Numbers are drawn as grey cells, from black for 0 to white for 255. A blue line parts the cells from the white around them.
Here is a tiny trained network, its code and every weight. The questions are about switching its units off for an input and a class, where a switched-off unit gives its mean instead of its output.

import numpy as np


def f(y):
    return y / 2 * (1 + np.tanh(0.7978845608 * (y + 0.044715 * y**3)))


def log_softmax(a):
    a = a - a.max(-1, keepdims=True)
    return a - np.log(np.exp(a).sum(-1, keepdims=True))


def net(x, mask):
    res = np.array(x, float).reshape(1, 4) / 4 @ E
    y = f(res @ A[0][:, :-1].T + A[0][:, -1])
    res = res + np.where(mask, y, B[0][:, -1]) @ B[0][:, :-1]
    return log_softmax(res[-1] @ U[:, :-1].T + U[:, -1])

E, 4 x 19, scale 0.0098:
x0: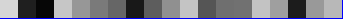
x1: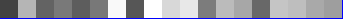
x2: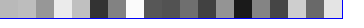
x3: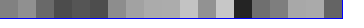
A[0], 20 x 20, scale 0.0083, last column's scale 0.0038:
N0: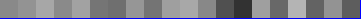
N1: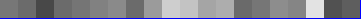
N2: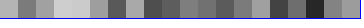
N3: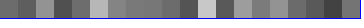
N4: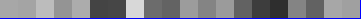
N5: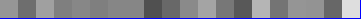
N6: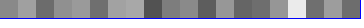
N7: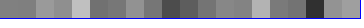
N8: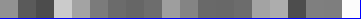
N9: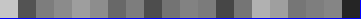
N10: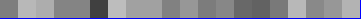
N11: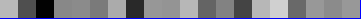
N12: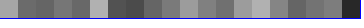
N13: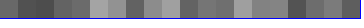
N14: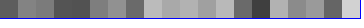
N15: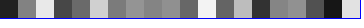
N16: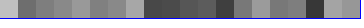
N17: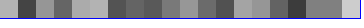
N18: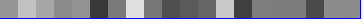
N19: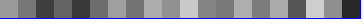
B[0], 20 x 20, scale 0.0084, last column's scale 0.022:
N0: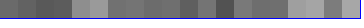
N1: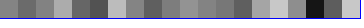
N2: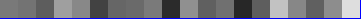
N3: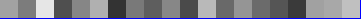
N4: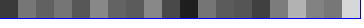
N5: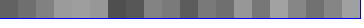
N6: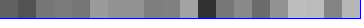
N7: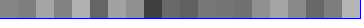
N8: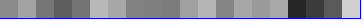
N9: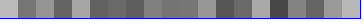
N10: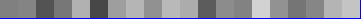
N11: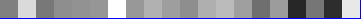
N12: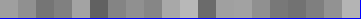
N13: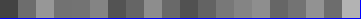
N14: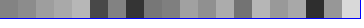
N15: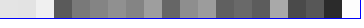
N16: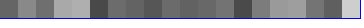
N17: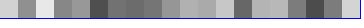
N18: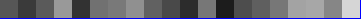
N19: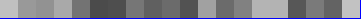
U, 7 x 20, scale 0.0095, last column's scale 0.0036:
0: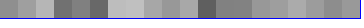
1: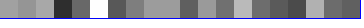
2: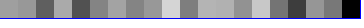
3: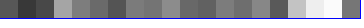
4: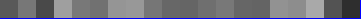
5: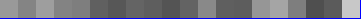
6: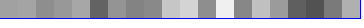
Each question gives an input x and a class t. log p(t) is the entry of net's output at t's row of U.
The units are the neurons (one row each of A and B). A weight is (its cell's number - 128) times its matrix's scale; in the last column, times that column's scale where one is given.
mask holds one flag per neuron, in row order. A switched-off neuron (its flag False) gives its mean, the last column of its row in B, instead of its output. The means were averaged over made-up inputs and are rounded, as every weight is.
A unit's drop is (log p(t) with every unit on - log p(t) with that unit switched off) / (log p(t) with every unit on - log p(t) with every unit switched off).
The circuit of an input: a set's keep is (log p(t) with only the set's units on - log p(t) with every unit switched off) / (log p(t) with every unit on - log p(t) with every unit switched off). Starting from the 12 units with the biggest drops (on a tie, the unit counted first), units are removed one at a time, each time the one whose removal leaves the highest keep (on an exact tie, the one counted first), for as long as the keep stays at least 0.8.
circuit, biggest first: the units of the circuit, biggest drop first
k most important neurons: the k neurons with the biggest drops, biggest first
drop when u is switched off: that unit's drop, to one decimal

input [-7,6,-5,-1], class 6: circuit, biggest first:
(N18)
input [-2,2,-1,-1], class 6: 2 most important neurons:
(N18; N4)
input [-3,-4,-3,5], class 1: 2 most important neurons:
(N2; N16)
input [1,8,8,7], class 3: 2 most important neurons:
(N15; N18)
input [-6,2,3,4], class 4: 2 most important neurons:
(N18; N4)
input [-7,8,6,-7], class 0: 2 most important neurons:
(N10; N15)
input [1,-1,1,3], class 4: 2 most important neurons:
(N15; N17)
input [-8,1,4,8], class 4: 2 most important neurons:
(N15; N18)
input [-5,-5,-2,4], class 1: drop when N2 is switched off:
0.2
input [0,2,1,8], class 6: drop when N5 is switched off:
0.0
